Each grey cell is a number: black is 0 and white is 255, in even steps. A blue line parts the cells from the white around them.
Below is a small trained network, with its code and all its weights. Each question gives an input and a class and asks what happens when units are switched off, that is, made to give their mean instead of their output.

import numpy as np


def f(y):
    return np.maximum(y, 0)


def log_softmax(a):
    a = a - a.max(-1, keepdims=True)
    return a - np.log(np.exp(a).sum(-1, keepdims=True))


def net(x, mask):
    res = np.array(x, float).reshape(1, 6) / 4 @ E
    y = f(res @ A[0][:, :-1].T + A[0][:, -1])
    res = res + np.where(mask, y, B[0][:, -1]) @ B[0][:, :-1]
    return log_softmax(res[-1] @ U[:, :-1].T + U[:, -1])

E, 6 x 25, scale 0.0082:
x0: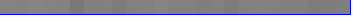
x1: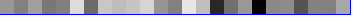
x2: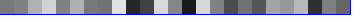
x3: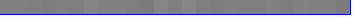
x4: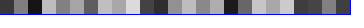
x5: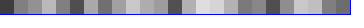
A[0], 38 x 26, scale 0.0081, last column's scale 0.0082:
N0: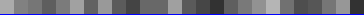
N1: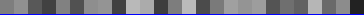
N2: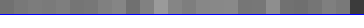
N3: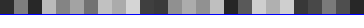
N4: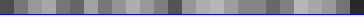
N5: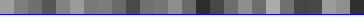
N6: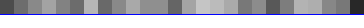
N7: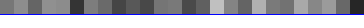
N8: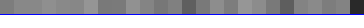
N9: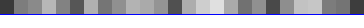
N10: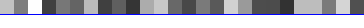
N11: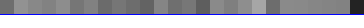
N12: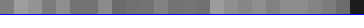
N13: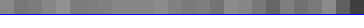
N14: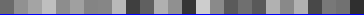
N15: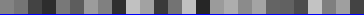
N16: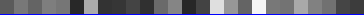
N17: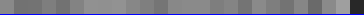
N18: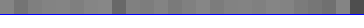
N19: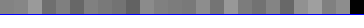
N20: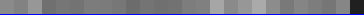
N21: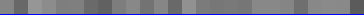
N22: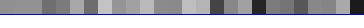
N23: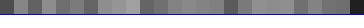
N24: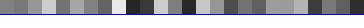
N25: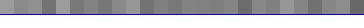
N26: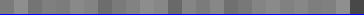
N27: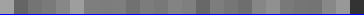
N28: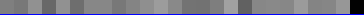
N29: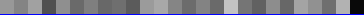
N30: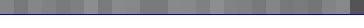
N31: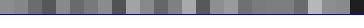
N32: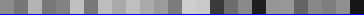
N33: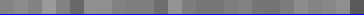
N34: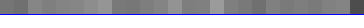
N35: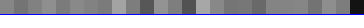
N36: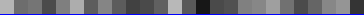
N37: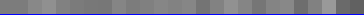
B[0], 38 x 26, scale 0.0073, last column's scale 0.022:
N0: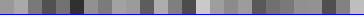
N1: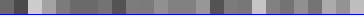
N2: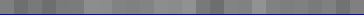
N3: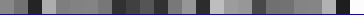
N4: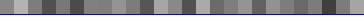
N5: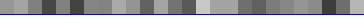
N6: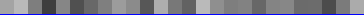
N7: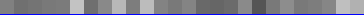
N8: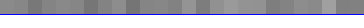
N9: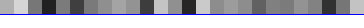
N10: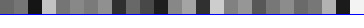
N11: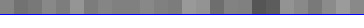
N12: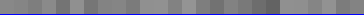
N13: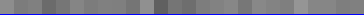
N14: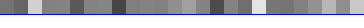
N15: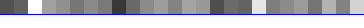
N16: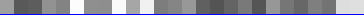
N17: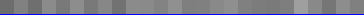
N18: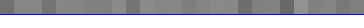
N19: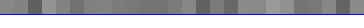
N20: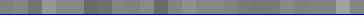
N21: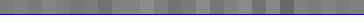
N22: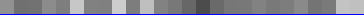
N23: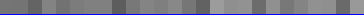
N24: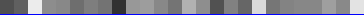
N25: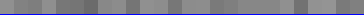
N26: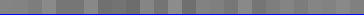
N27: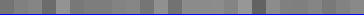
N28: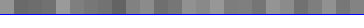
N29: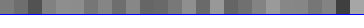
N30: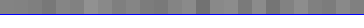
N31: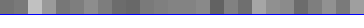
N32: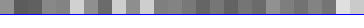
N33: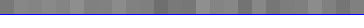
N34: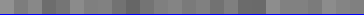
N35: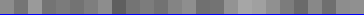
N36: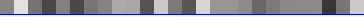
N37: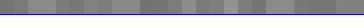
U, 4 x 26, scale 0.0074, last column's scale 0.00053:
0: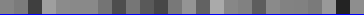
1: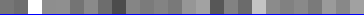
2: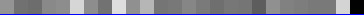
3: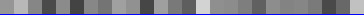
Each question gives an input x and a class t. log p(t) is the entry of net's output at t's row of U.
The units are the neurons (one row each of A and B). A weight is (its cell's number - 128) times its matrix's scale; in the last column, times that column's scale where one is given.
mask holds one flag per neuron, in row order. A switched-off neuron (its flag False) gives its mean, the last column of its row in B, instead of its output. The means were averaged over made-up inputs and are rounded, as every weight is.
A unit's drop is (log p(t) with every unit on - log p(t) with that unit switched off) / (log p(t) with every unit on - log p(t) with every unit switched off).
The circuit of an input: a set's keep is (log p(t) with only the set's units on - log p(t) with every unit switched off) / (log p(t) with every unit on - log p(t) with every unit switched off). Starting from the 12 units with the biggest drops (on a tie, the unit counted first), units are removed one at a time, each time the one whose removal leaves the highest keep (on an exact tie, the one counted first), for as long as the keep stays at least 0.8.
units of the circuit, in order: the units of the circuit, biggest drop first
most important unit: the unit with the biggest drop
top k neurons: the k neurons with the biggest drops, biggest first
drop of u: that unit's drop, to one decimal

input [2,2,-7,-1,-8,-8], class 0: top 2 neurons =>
N10, N9
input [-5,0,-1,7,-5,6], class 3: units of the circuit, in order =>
N9
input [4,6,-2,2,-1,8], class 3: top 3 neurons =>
N9, N16, N6
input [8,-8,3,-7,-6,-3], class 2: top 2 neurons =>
N16, N3
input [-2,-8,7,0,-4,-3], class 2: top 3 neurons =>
N16, N7, N15
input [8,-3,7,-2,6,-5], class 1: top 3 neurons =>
N24, N10, N14
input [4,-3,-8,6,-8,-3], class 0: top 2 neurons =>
N10, N24
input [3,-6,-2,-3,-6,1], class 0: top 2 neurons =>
N10, N32
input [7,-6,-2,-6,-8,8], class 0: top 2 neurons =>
N10, N36
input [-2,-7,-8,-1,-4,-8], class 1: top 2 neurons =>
N15, N1
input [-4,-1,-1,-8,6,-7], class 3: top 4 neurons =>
N36, N10, N0, N5
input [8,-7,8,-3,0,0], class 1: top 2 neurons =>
N24, N14
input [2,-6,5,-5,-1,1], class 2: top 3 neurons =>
N16, N15, N7
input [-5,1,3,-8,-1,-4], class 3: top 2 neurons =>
N15, N1
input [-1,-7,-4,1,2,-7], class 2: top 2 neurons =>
N16, N7
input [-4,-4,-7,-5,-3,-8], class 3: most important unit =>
N36
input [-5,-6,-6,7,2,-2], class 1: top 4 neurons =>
N15, N1, N32, N22
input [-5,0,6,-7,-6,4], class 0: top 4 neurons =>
N10, N15, N1, N29
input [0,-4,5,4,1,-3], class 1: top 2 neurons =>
N24, N14
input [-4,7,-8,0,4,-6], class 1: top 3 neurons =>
N15, N1, N16
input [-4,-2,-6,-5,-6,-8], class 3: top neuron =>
N36
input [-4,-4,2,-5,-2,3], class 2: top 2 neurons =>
N16, N3
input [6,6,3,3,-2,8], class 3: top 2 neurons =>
N9, N16
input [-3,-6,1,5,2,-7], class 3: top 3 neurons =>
N36, N0, N5
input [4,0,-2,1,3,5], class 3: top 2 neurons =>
N10, N9
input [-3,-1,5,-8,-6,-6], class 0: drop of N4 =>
0.1
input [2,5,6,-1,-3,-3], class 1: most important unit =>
N24
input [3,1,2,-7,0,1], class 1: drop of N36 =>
0.2
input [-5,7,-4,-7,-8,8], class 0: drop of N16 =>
0.1
